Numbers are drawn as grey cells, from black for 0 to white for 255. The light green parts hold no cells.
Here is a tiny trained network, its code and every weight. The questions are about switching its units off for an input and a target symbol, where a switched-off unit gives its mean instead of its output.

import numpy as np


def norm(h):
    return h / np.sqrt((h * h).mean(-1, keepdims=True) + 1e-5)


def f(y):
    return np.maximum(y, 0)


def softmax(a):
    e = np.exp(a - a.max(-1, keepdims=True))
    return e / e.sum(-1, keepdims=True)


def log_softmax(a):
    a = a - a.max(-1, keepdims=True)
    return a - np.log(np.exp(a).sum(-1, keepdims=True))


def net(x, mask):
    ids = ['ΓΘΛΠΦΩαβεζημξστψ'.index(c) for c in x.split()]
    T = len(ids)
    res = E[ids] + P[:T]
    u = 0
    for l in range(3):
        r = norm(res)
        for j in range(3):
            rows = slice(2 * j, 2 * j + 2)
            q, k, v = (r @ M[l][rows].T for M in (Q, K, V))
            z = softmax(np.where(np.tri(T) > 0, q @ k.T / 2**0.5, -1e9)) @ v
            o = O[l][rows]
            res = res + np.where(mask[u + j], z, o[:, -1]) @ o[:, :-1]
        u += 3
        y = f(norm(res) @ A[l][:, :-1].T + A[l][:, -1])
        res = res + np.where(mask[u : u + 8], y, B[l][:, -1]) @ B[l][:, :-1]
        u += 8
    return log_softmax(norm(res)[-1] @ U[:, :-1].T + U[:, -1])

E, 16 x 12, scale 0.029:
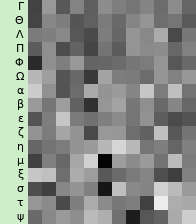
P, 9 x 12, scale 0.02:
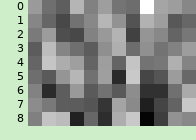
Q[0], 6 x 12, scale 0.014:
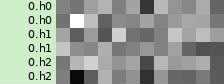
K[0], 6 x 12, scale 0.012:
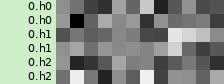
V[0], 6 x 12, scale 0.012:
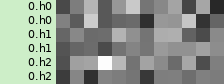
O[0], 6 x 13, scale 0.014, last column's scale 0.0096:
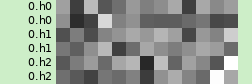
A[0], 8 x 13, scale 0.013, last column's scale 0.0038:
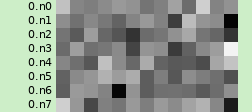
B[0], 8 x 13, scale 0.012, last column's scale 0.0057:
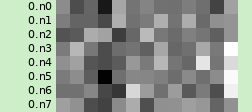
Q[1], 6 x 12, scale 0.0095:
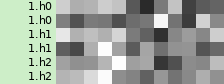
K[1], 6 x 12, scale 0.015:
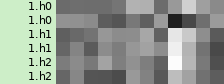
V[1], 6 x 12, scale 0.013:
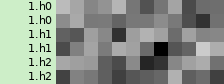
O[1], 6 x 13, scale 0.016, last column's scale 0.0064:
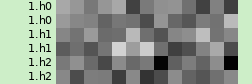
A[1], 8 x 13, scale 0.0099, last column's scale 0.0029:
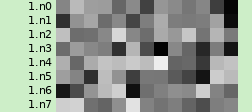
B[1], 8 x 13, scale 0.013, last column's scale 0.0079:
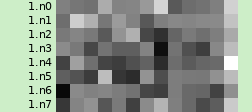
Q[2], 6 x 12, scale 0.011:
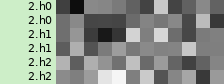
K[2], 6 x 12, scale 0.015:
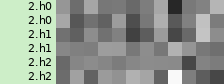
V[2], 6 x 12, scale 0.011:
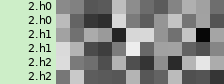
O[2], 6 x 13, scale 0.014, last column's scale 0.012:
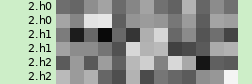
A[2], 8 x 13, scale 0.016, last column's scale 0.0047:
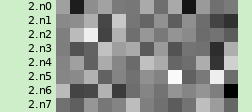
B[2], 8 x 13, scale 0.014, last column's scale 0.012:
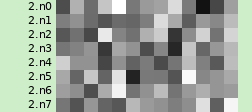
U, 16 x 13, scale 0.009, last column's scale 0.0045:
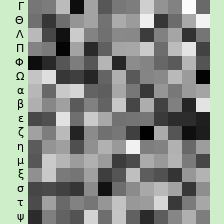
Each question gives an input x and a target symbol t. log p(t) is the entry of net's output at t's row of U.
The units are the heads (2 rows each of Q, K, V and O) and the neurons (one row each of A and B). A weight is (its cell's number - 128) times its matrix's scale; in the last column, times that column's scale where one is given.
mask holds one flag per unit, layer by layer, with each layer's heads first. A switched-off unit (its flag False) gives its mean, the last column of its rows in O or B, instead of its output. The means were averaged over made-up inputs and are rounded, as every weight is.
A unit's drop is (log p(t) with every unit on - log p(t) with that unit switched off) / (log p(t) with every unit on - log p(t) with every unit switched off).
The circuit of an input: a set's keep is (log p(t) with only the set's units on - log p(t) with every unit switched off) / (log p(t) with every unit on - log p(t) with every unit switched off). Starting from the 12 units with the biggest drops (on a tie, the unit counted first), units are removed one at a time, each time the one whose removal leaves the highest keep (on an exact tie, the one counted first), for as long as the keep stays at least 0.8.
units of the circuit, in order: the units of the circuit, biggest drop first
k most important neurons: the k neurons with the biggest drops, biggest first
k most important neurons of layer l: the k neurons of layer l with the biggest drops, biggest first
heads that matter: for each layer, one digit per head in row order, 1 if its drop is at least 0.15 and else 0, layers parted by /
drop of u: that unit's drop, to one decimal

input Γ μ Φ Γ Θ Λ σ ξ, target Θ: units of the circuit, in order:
0.h0; 0.h2; 2.n0
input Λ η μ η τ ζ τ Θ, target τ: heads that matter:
000 / 000 / 001
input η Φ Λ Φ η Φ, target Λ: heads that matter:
101 / 000 / 000
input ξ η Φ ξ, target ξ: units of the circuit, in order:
1.h1; 2.n7
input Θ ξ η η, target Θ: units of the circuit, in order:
0.h0; 0.h2; 2.n0
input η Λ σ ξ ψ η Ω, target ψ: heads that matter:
010 / 010 / 000
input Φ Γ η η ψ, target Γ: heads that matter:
101 / 000 / 000
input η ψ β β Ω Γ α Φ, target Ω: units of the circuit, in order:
0.h2
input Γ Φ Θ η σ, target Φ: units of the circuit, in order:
0.h2; 0.h0
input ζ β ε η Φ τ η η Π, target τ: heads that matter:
010 / 000 / 001
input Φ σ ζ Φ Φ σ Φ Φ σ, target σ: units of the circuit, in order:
0.h1; 2.h1
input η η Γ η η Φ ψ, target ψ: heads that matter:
000 / 010 / 001
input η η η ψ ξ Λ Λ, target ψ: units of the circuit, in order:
1.h1; 0.h1
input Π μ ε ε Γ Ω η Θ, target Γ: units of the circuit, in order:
0.h2; 0.h0
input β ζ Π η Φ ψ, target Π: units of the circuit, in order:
0.h2
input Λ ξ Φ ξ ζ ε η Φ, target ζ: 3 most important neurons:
2.n4; 2.n3; 2.n2
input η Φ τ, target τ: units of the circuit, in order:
2.h2; 0.h1
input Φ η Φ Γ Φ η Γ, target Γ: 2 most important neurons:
2.n5; 2.n2
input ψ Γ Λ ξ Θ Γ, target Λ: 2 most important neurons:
1.n5; 2.n6
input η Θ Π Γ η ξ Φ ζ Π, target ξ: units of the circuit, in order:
1.h0
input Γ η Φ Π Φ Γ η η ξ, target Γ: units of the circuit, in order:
0.h2; 2.n5
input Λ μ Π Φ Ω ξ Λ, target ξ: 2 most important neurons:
2.n7; 0.n6
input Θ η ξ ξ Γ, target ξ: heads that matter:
010 / 110 / 000
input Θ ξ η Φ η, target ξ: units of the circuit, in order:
1.h0; 2.n7
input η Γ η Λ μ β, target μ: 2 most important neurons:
1.n6; 0.n5
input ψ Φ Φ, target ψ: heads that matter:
000 / 010 / 000
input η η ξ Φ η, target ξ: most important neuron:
2.n7
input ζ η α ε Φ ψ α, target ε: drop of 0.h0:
0.7
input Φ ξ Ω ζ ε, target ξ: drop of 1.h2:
0.1
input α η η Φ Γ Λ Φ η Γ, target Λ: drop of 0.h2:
0.3
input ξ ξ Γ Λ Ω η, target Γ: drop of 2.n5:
0.3
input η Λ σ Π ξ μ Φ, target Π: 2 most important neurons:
1.n5; 0.n4
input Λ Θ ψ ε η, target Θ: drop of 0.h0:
0.6
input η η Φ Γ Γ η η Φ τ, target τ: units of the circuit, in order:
2.h2
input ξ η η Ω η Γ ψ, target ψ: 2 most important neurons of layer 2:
2.n1; 2.n7
